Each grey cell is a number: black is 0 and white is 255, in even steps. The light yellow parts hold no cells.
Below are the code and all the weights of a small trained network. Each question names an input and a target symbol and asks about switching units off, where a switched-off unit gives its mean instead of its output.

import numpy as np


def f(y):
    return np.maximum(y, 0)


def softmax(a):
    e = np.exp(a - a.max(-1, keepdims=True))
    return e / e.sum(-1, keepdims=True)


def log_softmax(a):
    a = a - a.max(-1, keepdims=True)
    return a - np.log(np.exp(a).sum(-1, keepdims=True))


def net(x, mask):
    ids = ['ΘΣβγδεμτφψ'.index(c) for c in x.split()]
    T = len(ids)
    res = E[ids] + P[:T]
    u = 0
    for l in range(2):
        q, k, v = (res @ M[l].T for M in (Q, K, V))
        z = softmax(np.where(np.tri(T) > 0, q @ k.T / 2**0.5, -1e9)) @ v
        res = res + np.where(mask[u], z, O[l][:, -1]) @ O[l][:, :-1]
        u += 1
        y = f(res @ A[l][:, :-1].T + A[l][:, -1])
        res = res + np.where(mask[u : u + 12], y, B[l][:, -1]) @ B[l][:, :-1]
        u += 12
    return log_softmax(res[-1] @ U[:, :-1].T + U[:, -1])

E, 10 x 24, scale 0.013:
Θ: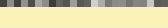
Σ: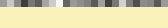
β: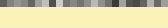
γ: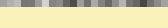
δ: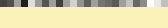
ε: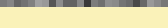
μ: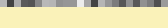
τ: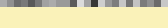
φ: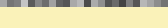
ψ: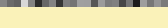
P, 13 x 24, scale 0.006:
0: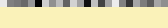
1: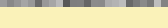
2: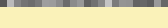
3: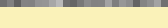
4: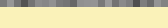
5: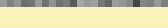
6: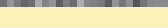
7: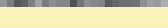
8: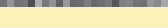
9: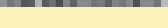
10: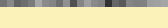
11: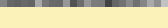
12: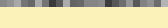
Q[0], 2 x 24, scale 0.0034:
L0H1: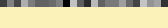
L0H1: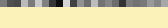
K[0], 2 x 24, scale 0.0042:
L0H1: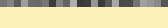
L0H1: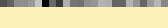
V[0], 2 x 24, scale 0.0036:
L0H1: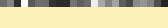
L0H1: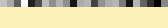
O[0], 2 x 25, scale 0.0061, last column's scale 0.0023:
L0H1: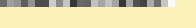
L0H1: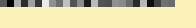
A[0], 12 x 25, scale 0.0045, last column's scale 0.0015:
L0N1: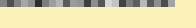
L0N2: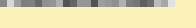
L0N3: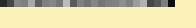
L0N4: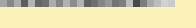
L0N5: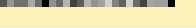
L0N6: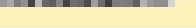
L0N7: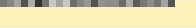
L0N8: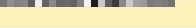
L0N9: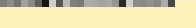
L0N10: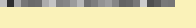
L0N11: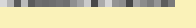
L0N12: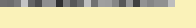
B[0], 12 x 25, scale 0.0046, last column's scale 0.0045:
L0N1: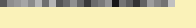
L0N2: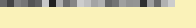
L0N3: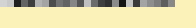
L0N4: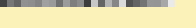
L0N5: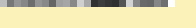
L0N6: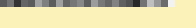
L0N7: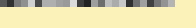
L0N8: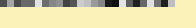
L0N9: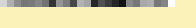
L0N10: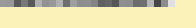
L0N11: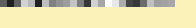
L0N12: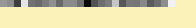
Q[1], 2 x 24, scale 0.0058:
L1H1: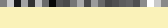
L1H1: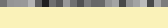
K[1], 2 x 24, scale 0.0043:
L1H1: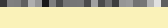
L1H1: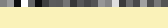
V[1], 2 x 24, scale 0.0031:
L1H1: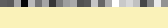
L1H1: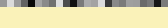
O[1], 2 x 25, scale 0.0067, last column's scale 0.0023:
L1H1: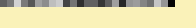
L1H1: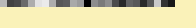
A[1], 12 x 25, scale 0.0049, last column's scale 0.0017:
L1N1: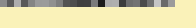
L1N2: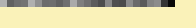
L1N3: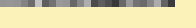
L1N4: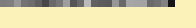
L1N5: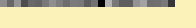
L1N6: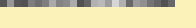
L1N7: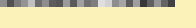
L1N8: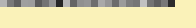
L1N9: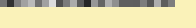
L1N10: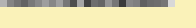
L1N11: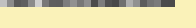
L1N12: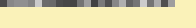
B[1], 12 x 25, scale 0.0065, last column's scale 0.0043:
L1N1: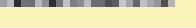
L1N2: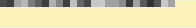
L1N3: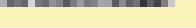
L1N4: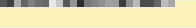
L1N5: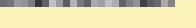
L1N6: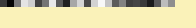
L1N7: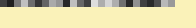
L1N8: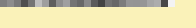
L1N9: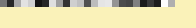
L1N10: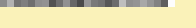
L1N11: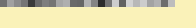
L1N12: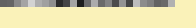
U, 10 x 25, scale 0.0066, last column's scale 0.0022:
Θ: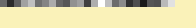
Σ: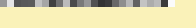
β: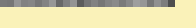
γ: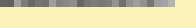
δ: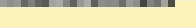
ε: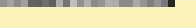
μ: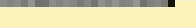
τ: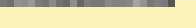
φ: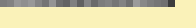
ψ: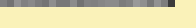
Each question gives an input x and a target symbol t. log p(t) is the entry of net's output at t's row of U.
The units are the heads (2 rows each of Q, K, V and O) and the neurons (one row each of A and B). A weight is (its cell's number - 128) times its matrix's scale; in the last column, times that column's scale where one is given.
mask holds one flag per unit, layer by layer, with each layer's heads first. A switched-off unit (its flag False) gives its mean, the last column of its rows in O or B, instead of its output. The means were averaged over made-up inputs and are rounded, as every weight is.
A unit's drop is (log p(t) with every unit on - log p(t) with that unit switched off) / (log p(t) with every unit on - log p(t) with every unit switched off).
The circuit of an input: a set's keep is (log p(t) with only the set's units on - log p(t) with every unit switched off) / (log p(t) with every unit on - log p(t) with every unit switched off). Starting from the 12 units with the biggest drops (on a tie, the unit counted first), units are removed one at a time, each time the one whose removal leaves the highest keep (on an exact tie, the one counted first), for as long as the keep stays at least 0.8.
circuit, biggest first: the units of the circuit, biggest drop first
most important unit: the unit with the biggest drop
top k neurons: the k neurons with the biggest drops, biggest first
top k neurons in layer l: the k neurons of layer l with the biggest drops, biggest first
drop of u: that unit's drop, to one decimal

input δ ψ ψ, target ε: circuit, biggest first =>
[L1H1 L0H1]
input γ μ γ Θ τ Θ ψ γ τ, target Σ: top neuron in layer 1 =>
[L1N9]
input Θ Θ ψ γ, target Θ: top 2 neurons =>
[L1N9 L0N5]
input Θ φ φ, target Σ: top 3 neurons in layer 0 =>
[L0N9 L0N4 L0N1]
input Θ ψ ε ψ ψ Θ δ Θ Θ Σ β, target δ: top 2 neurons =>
[L0N4 L0N7]
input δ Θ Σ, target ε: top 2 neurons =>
[L0N11 L0N2]
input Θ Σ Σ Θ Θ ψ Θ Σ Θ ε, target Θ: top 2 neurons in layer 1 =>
[L1N9 L1N2]
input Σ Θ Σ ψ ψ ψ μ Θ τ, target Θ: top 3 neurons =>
[L1N7 L0N11 L0N9]
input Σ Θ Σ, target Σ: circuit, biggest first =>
[L0H1 L1N9]
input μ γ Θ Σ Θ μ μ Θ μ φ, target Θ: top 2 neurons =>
[L1N2 L1N9]
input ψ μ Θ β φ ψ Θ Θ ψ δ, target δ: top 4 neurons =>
[L0N5 L1N3 L0N9 L1N4]
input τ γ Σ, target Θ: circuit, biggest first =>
[L1N6 L0N7]
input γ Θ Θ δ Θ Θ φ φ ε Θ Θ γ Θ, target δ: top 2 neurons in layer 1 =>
[L1N4 L1N3]
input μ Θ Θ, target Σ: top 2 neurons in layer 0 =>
[L0N5 L0N9]
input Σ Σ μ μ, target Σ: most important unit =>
L0H1
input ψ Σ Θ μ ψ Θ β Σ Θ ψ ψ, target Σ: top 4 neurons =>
[L1N8 L0N9 L1N9 L0N5]
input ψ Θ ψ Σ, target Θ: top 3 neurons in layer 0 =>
[L0N9 L0N5 L0N7]
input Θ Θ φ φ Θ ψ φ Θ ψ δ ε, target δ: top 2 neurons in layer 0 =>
[L0N4 L0N7]
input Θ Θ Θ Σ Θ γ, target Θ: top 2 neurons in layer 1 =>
[L1N9 L1N7]
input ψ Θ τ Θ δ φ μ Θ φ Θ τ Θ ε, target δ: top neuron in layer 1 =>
[L1N4]
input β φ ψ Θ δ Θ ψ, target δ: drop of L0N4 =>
0.2
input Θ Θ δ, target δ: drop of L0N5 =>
0.3
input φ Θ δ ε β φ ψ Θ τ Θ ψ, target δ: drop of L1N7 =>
0.0
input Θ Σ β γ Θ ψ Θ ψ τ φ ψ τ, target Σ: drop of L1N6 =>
0.1
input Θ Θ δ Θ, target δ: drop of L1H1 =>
0.6
